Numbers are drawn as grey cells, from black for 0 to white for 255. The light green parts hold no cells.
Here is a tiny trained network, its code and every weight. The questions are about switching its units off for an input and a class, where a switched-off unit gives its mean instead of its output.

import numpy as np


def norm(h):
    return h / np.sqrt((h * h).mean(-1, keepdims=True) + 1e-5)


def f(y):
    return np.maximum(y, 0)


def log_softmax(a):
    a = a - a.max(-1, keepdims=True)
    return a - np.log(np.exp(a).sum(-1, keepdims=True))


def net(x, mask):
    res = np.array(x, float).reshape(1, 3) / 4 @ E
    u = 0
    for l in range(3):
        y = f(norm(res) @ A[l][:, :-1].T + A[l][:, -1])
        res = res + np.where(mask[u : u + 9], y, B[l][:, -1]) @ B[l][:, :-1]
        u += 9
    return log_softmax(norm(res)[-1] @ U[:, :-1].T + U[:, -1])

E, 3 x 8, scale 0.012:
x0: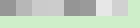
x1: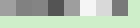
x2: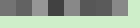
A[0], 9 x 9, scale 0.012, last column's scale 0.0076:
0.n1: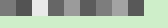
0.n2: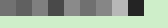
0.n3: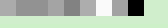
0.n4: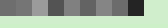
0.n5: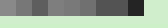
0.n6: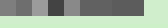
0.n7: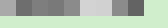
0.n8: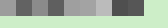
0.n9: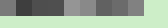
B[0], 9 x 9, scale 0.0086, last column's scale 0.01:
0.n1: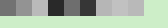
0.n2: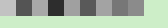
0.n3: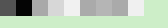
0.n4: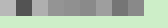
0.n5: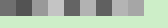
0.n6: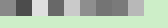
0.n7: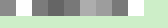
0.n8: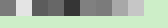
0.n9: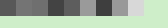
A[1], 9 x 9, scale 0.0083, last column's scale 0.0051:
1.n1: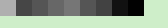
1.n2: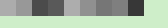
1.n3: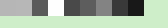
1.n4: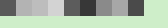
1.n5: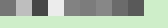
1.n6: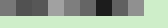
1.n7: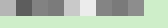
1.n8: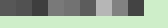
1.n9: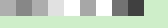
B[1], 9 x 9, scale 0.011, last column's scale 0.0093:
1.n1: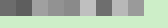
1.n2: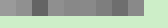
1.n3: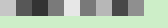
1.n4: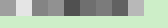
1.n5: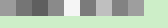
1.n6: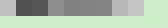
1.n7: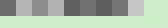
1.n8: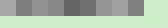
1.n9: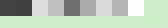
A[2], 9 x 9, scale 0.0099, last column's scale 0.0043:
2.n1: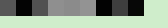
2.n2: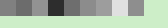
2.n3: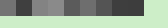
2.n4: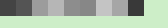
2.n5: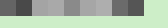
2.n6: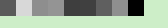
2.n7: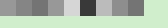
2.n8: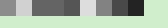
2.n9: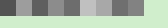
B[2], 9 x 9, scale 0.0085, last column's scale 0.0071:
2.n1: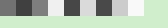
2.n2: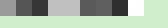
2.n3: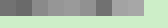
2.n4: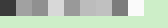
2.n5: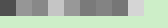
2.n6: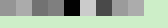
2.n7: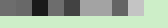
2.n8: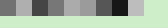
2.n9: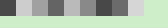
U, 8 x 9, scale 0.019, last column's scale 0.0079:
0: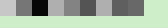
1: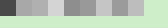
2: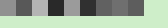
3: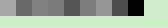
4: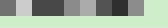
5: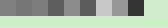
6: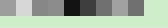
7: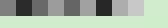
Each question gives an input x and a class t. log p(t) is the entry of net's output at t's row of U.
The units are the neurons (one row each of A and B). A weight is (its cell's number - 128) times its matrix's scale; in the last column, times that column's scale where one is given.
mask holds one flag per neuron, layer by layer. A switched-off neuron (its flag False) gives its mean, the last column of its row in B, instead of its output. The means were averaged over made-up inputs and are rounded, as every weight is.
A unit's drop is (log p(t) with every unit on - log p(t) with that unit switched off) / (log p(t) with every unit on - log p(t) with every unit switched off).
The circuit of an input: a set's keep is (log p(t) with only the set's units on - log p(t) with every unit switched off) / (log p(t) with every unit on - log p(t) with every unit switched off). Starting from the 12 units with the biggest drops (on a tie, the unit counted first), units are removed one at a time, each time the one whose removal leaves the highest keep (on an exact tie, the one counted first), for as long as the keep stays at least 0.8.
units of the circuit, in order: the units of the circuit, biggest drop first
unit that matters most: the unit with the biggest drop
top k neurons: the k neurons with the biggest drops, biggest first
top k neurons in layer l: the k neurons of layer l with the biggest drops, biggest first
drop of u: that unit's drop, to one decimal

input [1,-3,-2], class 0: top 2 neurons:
(0.n3; 0.n1)
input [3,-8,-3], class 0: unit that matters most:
1.n3
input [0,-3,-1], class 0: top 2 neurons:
(0.n3; 0.n1)
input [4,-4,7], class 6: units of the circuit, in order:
(0.n3; 1.n9)
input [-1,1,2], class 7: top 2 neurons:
(0.n9; 0.n7)
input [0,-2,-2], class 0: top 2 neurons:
(0.n3; 0.n1)
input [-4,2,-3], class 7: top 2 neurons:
(0.n7; 0.n9)
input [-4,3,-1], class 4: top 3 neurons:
(0.n3; 0.n8; 2.n8)
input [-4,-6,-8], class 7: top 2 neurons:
(0.n7; 0.n8)
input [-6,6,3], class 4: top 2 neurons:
(0.n3; 0.n8)
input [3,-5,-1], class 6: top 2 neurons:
(0.n3; 1.n4)
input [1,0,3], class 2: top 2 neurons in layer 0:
(0.n1; 0.n3)
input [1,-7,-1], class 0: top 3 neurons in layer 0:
(0.n9; 0.n1; 0.n6)
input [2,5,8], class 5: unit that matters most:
0.n1
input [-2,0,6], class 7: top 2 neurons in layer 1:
(1.n4; 1.n5)
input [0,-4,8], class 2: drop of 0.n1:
0.3
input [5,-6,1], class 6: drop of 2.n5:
0.0
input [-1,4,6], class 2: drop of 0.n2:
0.2
